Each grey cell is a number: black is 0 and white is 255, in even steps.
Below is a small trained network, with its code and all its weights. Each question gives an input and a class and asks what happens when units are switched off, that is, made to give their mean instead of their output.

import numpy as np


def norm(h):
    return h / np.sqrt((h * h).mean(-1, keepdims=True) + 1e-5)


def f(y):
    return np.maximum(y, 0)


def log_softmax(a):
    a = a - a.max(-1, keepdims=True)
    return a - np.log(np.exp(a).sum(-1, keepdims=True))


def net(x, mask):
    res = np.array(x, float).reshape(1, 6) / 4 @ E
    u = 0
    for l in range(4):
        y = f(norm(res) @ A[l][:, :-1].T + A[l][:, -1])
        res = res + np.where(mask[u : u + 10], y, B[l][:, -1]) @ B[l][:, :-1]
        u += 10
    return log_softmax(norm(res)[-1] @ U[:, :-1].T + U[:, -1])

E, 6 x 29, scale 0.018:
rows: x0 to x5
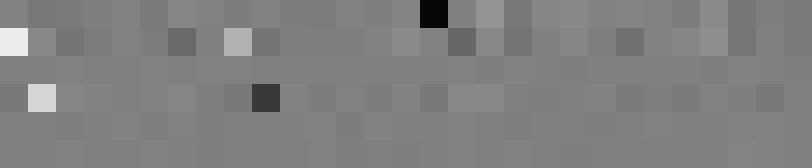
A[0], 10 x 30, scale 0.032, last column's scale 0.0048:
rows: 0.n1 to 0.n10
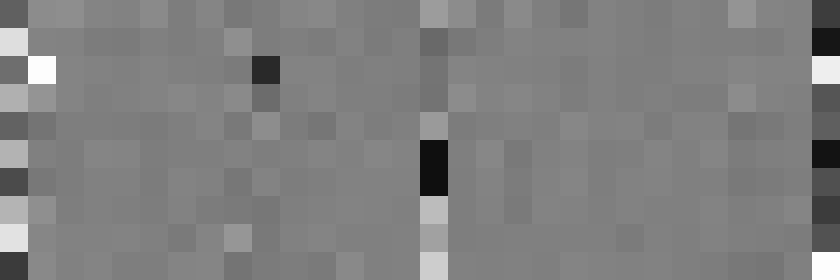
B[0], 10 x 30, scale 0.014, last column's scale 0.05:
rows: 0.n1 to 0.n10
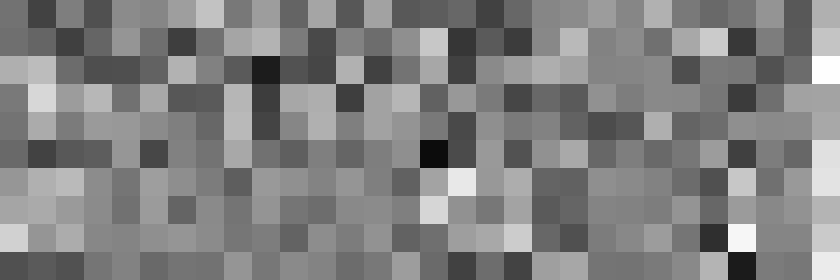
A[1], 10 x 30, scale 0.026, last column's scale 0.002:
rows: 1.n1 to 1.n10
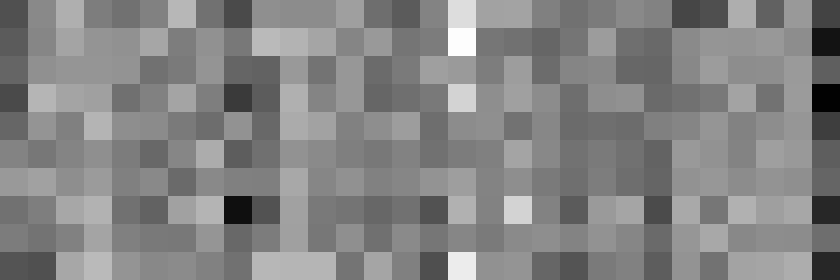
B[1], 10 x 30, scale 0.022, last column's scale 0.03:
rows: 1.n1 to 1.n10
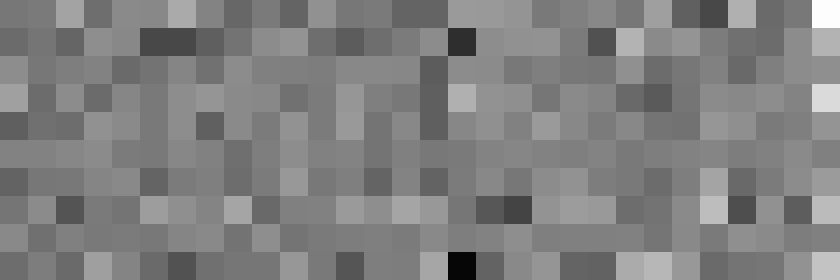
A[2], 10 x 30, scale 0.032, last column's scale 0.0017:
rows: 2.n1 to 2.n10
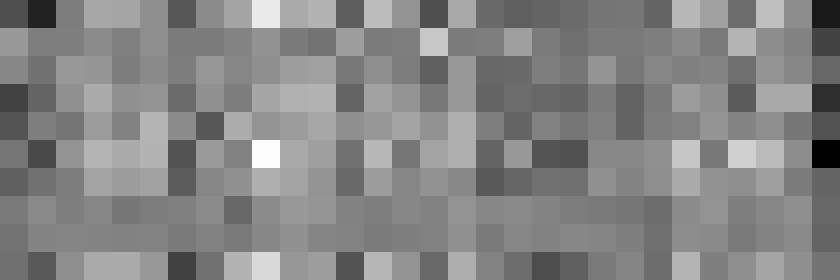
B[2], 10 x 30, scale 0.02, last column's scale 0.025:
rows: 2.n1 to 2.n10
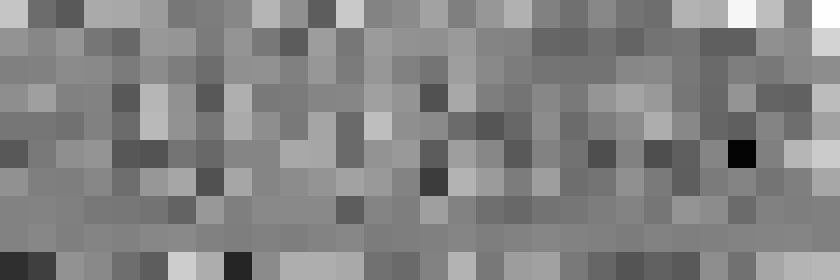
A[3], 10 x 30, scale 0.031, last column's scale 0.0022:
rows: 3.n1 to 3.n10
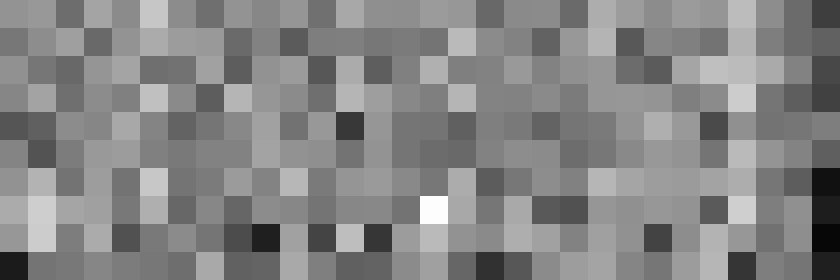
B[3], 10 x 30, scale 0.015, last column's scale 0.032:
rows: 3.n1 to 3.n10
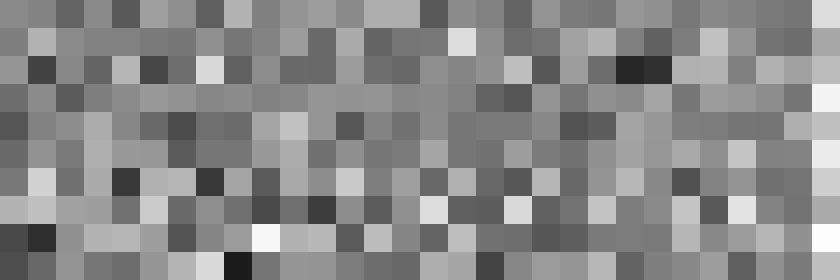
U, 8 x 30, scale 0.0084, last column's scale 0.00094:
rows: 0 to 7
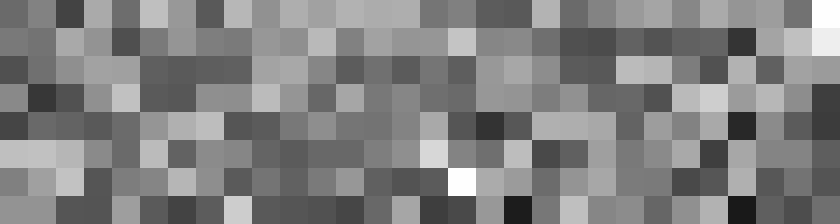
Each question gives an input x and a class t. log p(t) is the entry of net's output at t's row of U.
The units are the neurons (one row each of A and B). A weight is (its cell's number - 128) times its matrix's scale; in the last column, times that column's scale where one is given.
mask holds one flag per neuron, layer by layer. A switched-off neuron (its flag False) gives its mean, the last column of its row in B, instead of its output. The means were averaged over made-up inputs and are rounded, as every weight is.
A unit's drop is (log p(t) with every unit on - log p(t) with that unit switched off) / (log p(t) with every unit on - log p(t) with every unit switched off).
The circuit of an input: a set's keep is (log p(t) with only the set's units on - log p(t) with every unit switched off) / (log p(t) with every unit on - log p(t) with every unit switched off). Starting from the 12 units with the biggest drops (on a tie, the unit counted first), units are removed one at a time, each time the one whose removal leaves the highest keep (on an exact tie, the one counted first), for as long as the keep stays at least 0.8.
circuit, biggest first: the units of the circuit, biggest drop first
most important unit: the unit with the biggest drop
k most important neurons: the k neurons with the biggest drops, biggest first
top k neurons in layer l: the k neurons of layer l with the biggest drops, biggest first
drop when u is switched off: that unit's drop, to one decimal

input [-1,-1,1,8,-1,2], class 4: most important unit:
0.n7
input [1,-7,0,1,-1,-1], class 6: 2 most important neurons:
[0.n7; 0.n2]
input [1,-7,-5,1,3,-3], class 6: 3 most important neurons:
[0.n7; 0.n2; 0.n6]
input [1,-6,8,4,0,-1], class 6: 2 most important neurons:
[0.n7; 0.n2]
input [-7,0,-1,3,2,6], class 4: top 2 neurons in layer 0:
[0.n10; 0.n7]
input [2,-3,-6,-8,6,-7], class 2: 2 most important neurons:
[0.n3; 1.n10]
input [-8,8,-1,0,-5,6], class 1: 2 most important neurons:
[0.n3; 2.n6]
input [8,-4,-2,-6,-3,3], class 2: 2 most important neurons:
[0.n3; 0.n7]
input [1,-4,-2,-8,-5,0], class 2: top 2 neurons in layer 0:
[0.n3; 0.n2]
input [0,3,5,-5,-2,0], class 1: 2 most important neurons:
[0.n3; 0.n10]
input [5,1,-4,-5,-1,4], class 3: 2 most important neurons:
[0.n6; 0.n3]
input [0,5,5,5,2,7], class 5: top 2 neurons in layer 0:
[0.n9; 0.n10]
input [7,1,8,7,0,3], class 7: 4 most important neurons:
[0.n6; 0.n9; 2.n1; 1.n1]
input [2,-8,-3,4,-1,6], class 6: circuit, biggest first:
[0.n7]
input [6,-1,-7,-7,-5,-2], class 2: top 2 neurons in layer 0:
[0.n3; 0.n7]
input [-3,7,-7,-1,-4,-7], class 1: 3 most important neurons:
[0.n3; 2.n6; 0.n2]
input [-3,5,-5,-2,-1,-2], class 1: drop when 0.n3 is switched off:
1.2
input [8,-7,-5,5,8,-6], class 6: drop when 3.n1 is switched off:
0.0
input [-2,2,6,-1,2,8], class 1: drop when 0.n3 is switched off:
1.2
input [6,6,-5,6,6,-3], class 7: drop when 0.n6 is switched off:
0.1
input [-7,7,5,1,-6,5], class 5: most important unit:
3.n8
